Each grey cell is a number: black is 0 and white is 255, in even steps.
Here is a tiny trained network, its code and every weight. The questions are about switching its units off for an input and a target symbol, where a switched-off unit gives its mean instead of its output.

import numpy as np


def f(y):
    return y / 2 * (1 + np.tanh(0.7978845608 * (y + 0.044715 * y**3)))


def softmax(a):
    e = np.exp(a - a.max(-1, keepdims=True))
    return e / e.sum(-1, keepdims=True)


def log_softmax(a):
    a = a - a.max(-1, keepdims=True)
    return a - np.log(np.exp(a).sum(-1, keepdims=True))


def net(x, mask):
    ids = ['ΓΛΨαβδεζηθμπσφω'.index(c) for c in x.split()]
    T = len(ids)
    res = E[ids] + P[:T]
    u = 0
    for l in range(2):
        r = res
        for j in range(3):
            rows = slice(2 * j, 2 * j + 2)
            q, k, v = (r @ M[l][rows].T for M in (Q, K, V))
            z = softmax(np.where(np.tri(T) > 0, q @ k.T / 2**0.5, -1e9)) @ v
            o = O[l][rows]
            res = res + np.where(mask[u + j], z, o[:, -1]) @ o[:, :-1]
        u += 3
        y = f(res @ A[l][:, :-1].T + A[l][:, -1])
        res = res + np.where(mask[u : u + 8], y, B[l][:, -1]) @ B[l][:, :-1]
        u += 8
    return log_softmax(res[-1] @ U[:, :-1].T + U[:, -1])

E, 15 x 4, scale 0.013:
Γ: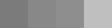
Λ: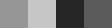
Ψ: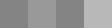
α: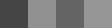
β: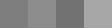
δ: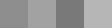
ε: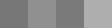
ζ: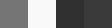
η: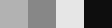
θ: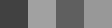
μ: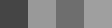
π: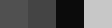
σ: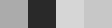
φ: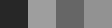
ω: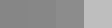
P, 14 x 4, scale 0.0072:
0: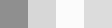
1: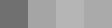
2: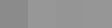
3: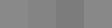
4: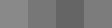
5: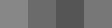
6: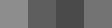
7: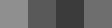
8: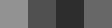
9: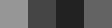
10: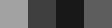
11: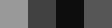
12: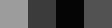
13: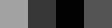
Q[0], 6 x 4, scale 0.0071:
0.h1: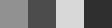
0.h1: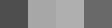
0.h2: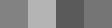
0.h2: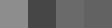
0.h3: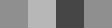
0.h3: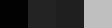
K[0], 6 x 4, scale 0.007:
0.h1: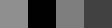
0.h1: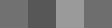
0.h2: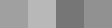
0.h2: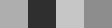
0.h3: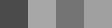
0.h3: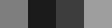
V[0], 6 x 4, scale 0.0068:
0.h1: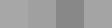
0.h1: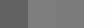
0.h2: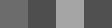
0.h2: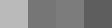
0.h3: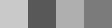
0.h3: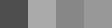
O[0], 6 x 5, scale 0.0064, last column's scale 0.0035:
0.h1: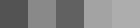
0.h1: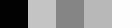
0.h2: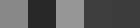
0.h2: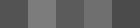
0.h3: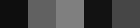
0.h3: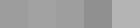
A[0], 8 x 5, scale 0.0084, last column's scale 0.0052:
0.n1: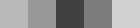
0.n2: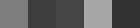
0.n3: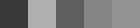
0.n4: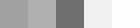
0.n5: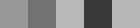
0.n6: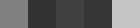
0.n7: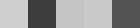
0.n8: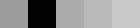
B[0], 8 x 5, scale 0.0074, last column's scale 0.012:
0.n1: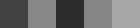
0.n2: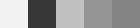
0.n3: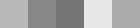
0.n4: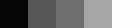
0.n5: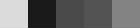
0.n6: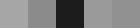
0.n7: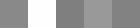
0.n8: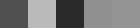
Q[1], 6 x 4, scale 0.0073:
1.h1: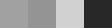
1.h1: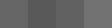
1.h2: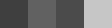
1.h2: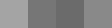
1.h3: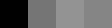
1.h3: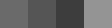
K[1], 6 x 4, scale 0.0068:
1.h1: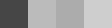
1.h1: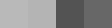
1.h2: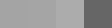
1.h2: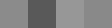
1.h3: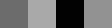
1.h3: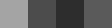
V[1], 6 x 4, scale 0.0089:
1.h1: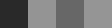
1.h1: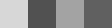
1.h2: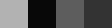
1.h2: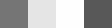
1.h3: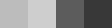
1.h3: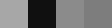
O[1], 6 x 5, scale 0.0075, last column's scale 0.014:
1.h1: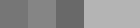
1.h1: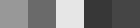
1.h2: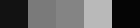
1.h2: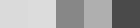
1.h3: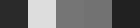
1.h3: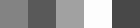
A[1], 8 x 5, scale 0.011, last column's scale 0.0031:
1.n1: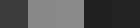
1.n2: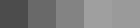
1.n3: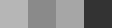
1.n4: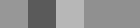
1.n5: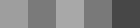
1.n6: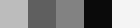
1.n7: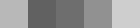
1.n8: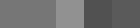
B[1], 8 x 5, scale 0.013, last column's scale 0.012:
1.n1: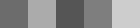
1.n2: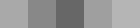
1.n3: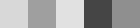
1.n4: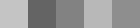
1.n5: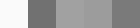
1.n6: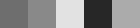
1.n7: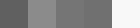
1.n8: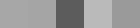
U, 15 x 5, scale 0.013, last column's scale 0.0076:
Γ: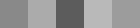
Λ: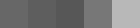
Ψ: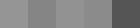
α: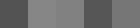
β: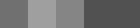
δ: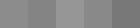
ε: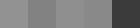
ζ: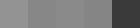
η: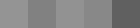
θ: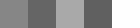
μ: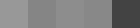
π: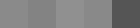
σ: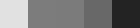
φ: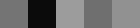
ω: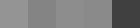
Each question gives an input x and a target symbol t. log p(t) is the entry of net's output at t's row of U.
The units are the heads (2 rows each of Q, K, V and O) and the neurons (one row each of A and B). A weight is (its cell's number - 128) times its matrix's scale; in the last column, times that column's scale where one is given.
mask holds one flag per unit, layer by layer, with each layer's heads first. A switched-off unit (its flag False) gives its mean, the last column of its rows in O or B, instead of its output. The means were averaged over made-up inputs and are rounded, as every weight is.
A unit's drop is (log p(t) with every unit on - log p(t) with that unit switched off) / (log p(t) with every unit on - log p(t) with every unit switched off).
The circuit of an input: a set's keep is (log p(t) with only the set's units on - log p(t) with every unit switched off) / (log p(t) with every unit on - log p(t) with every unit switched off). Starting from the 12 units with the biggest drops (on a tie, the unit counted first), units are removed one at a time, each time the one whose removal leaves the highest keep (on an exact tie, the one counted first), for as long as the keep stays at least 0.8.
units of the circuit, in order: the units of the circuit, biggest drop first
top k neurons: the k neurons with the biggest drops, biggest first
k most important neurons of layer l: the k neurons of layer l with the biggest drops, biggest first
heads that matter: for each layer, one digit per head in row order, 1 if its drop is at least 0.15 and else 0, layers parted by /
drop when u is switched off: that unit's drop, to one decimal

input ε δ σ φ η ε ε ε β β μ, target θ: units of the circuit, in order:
(1.h1; 0.n5; 1.n6; 0.n4)
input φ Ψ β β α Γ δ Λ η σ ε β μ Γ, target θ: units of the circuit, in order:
(1.h1; 0.n5; 0.h1)
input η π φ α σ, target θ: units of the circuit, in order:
(1.h1; 0.n5; 1.n6; 0.h1)
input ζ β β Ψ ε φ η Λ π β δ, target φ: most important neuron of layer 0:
(0.n8)
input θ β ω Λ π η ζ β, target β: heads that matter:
100 / 111
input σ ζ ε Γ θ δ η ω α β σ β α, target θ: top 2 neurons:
(0.n5; 0.n4)
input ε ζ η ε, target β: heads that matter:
000 / 111
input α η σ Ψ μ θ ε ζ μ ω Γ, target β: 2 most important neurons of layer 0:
(0.n5; 0.n1)
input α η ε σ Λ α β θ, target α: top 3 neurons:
(0.n5; 1.n1; 0.n3)
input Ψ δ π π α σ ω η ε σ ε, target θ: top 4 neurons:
(0.n5; 1.n6; 0.n7; 0.n8)
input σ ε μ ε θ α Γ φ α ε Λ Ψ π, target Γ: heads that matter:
001 / 101
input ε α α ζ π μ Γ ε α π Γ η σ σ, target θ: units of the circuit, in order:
(1.h1; 0.n5; 0.n4; 1.n6)
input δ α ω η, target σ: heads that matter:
100 / 011
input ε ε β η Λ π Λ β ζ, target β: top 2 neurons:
(0.n5; 1.n1)
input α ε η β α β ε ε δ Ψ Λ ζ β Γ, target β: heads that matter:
100 / 101
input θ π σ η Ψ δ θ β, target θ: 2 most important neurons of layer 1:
(1.n6; 1.n3)
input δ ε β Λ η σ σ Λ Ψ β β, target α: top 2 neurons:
(1.n1; 0.n6)
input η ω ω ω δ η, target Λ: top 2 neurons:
(0.n5; 0.n6)
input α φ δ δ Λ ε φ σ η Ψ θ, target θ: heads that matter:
000 / 100
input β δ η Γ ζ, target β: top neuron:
(1.n1)
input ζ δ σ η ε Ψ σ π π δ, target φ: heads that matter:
000 / 111
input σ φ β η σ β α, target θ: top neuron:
(0.n4)
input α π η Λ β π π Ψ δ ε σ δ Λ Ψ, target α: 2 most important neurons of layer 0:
(0.n5; 0.n1)
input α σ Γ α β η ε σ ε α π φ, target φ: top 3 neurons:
(0.n2; 0.n5; 0.n3)
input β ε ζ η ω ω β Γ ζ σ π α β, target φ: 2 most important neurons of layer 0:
(0.n2; 0.n6)
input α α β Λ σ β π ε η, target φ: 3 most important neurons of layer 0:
(0.n5; 0.n1; 0.n3)
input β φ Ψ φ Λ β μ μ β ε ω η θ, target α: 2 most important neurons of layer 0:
(0.n4; 0.n5)
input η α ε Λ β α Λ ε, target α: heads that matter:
100 / 111
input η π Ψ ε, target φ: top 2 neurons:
(0.n5; 0.n2)
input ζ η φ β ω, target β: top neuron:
(1.n1)
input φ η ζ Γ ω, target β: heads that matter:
000 / 111
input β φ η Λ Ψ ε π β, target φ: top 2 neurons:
(0.n8; 0.n6)
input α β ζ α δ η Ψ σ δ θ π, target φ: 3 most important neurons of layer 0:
(0.n2; 0.n5; 0.n4)
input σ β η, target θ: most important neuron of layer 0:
(0.n4)
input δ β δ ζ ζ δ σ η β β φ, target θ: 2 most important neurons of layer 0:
(0.n8; 0.n5)
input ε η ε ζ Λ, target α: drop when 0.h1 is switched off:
0.2
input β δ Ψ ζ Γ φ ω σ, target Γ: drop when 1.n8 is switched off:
-0.1
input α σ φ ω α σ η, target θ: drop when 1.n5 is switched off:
0.0
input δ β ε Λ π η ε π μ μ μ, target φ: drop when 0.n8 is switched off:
0.1
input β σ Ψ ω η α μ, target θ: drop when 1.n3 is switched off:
0.1
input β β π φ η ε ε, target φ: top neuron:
(0.n4)
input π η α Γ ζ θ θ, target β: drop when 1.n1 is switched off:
0.2
